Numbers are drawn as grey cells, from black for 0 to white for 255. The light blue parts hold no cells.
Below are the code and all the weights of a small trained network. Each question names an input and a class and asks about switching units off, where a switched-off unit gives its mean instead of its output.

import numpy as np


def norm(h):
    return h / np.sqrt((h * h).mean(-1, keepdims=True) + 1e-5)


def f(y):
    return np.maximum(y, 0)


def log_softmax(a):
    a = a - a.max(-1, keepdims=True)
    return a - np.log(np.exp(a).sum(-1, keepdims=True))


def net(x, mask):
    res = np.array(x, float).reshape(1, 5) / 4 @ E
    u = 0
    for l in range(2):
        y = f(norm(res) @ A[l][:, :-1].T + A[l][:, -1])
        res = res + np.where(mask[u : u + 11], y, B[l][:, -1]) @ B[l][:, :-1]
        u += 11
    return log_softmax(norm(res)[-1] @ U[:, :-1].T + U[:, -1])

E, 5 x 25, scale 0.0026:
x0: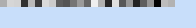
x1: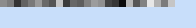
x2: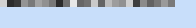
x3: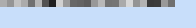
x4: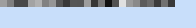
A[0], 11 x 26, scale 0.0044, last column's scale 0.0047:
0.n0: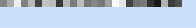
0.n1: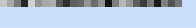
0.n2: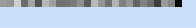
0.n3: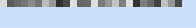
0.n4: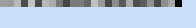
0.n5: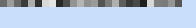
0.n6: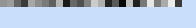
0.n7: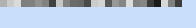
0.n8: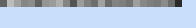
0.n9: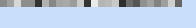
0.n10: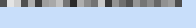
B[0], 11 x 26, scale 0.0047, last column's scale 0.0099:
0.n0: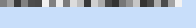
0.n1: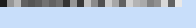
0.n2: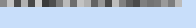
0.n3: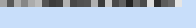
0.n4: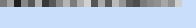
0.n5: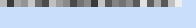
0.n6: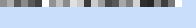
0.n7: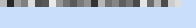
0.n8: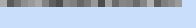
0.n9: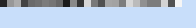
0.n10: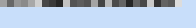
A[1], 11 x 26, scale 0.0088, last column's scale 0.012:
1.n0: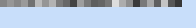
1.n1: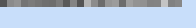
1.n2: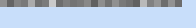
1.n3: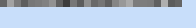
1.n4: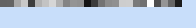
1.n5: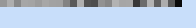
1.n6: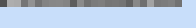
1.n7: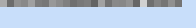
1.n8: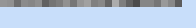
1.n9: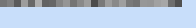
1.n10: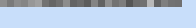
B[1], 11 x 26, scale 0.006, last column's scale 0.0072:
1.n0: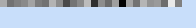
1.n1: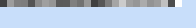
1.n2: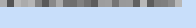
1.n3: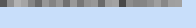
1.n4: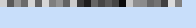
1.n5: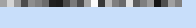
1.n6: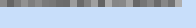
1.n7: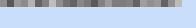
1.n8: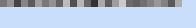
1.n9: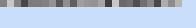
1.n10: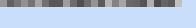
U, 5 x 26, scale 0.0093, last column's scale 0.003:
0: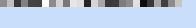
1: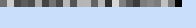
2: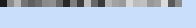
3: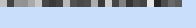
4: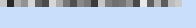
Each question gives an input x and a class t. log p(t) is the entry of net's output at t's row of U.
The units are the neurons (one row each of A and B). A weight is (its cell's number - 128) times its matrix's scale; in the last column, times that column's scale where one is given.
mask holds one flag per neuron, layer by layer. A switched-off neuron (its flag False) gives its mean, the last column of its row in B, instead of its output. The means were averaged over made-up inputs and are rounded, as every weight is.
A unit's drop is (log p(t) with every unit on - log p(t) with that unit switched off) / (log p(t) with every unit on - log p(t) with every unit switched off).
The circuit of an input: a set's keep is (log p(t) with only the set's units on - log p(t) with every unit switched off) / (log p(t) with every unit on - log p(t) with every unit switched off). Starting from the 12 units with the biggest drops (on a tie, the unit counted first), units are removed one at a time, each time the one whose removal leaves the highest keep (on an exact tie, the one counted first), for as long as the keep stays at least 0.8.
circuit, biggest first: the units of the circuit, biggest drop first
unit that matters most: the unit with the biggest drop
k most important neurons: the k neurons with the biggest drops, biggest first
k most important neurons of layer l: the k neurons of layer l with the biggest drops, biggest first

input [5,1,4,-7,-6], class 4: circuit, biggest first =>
0.n5
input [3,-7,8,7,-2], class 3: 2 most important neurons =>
0.n3; 0.n6
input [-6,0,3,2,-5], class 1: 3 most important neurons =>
0.n6; 0.n0; 0.n7
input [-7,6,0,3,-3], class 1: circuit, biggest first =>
0.n0; 1.n9
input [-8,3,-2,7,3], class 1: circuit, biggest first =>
0.n0; 1.n9
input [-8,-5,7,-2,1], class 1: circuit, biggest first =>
0.n6; 1.n9
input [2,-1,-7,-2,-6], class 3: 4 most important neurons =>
0.n10; 0.n1; 1.n10; 0.n8
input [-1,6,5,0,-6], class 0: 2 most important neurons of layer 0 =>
0.n6; 0.n1
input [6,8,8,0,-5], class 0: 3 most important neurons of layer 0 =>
0.n6; 0.n10; 0.n9
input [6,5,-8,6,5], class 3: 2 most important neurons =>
0.n10; 0.n9
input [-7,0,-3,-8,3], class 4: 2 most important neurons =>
0.n3; 0.n10
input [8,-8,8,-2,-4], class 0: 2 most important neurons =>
0.n0; 0.n10
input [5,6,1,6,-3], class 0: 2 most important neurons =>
0.n6; 0.n5
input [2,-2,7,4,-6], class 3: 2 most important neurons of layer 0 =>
0.n3; 0.n1
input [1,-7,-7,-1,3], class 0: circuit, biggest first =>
0.n0
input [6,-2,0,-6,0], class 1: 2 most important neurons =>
0.n4; 0.n2
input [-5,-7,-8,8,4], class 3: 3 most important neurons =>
0.n6; 0.n5; 0.n8
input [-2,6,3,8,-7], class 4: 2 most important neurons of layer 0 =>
0.n7; 0.n1
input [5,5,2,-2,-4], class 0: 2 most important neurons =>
0.n6; 0.n1
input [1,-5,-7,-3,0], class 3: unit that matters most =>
0.n10
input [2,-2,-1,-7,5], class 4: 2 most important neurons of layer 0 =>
0.n5; 0.n9
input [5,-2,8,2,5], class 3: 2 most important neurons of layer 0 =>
0.n3; 0.n9
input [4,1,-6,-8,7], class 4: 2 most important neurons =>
0.n5; 0.n9
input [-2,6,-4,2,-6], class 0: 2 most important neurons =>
0.n6; 0.n1
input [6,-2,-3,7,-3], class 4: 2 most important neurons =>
0.n7; 1.n7
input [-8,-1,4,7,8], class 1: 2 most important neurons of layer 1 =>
1.n9; 1.n1
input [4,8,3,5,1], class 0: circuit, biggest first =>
0.n6
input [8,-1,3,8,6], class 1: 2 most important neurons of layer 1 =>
1.n8; 1.n2
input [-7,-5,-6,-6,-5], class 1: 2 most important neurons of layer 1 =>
1.n9; 1.n1
